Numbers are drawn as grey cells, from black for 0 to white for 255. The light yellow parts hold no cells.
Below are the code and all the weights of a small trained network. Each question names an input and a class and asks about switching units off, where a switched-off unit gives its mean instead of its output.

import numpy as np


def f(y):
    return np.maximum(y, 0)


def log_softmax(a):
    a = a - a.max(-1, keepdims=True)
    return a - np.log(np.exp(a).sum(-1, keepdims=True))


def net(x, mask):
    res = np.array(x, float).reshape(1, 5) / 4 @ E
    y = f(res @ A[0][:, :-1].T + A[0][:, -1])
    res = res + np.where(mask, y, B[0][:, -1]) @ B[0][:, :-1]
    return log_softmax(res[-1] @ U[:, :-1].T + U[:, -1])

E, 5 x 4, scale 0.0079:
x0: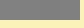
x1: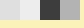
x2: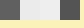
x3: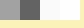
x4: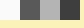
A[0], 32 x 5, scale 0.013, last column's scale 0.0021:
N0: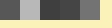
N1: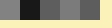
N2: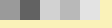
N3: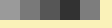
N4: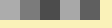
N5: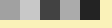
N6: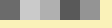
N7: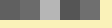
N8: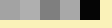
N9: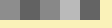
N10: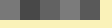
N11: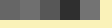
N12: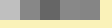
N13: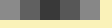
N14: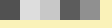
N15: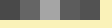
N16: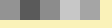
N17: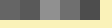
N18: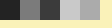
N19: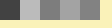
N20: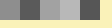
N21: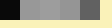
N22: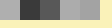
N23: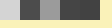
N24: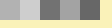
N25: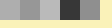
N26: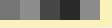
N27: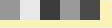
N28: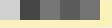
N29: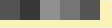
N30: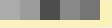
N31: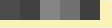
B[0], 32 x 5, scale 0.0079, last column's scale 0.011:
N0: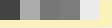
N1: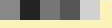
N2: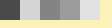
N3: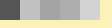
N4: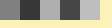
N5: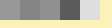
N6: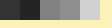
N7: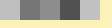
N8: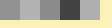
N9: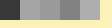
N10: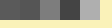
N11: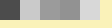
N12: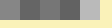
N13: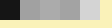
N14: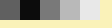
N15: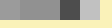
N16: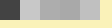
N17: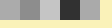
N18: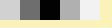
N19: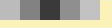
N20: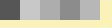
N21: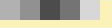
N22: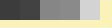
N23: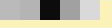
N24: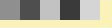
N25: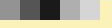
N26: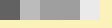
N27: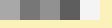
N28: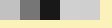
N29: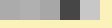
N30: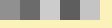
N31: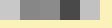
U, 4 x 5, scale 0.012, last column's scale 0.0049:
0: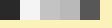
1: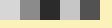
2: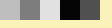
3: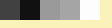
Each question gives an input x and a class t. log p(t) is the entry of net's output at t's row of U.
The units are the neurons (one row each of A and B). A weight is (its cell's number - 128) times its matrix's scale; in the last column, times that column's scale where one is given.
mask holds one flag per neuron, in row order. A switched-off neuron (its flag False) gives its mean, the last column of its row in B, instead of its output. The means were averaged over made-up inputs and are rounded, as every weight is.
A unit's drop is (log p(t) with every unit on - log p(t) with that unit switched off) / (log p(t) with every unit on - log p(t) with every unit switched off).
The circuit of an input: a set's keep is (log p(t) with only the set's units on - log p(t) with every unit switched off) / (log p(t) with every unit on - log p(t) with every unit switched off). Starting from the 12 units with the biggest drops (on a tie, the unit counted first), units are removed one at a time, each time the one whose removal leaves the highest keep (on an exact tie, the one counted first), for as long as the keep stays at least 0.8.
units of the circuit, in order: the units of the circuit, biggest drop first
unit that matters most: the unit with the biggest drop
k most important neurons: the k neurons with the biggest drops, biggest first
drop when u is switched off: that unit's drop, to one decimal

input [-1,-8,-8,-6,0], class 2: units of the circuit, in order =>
N29
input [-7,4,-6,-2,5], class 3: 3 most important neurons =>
N22; N18; N4
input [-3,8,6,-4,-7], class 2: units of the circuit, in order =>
N24; N27
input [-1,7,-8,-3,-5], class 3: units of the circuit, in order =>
N22; N4
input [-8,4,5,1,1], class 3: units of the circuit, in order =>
N14; N6
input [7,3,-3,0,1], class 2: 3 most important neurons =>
N14; N6; N25
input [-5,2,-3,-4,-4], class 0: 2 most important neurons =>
N13; N28
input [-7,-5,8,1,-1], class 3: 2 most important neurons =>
N14; N6
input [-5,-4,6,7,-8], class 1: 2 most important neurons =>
N21; N19
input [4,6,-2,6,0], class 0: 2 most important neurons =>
N16; N2
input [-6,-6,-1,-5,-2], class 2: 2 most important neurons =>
N31; N2
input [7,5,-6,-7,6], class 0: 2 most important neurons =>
N13; N3
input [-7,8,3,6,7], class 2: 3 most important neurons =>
N24; N18; N8
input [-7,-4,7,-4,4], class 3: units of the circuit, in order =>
N14
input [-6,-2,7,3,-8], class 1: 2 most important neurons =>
N21; N19
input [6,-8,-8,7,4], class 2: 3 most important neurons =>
N1; N29; N31
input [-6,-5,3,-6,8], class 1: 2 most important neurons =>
N25; N23
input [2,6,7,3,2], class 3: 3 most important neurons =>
N14; N6; N25
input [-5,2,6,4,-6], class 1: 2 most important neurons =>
N19; N21
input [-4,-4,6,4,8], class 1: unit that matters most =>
N23
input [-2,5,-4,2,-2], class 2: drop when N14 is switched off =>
0.1
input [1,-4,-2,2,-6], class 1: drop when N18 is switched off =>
0.2
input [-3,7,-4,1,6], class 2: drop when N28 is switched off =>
-0.1
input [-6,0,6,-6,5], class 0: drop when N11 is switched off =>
0.2
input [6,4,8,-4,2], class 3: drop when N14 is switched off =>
0.1
